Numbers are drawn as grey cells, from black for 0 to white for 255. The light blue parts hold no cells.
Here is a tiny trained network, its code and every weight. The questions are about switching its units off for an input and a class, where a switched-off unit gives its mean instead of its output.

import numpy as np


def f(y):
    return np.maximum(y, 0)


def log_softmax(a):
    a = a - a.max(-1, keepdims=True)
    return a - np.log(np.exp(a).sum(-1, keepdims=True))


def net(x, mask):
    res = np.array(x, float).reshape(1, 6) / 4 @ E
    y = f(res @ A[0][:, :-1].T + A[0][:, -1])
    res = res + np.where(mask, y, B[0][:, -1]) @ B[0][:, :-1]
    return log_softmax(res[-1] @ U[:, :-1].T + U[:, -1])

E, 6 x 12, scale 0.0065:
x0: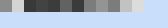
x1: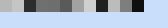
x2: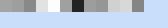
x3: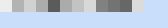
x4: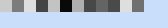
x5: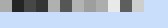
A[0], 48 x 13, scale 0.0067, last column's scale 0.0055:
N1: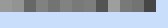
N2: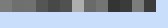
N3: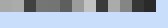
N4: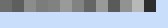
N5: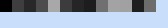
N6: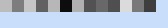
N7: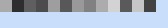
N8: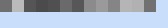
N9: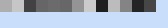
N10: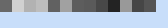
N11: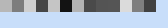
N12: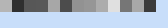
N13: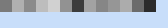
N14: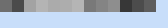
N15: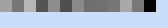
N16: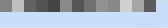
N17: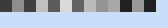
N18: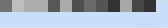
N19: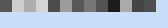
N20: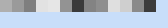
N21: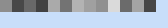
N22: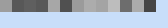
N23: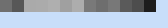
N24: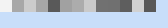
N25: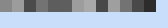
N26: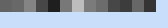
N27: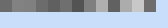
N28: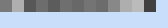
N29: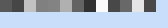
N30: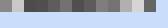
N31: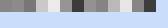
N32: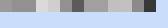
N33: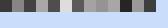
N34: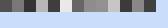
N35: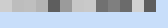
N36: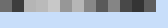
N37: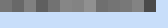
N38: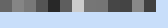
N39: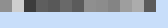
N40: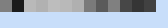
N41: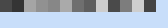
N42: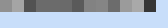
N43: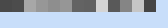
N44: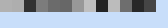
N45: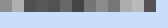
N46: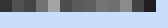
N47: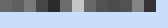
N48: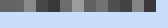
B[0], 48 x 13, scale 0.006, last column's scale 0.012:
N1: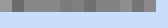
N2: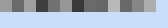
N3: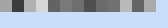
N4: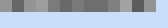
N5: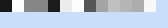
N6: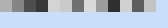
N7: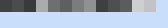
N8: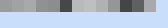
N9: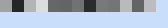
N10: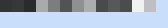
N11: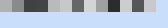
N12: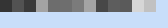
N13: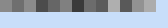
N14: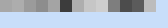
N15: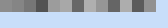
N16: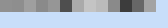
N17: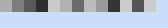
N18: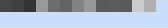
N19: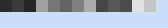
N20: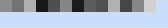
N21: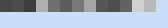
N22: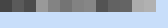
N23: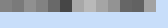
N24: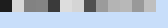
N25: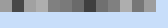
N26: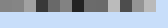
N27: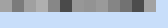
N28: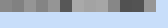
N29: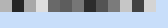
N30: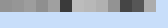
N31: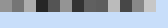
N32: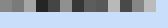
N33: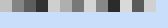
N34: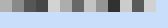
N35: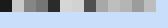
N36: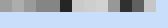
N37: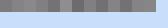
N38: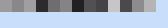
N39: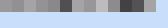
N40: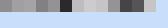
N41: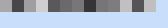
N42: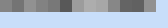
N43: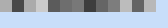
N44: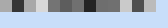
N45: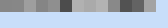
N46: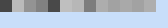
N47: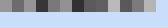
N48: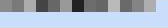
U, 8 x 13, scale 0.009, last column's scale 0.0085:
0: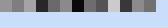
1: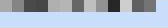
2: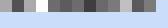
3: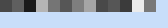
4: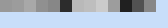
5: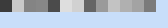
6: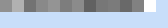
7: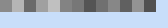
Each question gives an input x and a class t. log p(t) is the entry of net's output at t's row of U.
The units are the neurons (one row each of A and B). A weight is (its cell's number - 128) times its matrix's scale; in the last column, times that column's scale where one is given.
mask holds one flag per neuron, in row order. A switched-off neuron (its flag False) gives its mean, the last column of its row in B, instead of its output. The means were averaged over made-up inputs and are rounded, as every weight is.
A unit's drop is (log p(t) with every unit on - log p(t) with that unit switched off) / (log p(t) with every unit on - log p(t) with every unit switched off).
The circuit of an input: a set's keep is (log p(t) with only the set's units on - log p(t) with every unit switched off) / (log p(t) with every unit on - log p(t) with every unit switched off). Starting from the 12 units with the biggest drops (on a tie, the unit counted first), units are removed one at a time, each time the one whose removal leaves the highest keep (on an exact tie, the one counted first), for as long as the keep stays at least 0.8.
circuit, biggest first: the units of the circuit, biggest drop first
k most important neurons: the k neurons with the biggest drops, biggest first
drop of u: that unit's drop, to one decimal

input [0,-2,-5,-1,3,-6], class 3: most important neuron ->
[N10]
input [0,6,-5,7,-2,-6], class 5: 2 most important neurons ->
[N35, N24]
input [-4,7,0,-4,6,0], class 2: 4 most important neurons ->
[N9, N44, N3, N33]
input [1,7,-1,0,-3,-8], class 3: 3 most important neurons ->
[N19, N10, N18]
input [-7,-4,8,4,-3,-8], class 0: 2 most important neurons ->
[N20, N32]
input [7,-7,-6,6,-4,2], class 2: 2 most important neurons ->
[N29, N41]
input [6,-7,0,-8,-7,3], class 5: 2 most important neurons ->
[N5, N46]
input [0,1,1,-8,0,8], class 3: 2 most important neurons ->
[N12, N7]
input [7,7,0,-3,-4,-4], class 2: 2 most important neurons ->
[N9, N44]
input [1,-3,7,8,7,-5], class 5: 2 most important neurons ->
[N24, N35]
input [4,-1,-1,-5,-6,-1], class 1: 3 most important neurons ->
[N33, N34, N17]
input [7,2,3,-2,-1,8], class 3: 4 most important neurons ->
[N12, N7, N21, N22]
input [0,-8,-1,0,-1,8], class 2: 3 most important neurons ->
[N29, N41, N43]
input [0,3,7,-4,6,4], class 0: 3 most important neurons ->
[N20, N31, N32]
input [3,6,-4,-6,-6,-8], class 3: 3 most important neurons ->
[N19, N10, N18]
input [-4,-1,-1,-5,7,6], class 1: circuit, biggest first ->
[N11]
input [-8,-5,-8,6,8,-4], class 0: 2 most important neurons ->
[N38, N26]
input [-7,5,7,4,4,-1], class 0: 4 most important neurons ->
[N20, N32, N31, N13]
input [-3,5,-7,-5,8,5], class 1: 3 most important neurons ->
[N11, N6, N20]
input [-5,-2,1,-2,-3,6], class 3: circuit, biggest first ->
[N7]
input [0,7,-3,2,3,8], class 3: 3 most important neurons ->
[N12, N21, N7]
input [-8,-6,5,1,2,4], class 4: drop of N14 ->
0.2
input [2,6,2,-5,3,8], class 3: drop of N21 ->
0.1
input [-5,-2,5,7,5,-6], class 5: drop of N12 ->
0.1
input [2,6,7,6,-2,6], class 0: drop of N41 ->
0.0
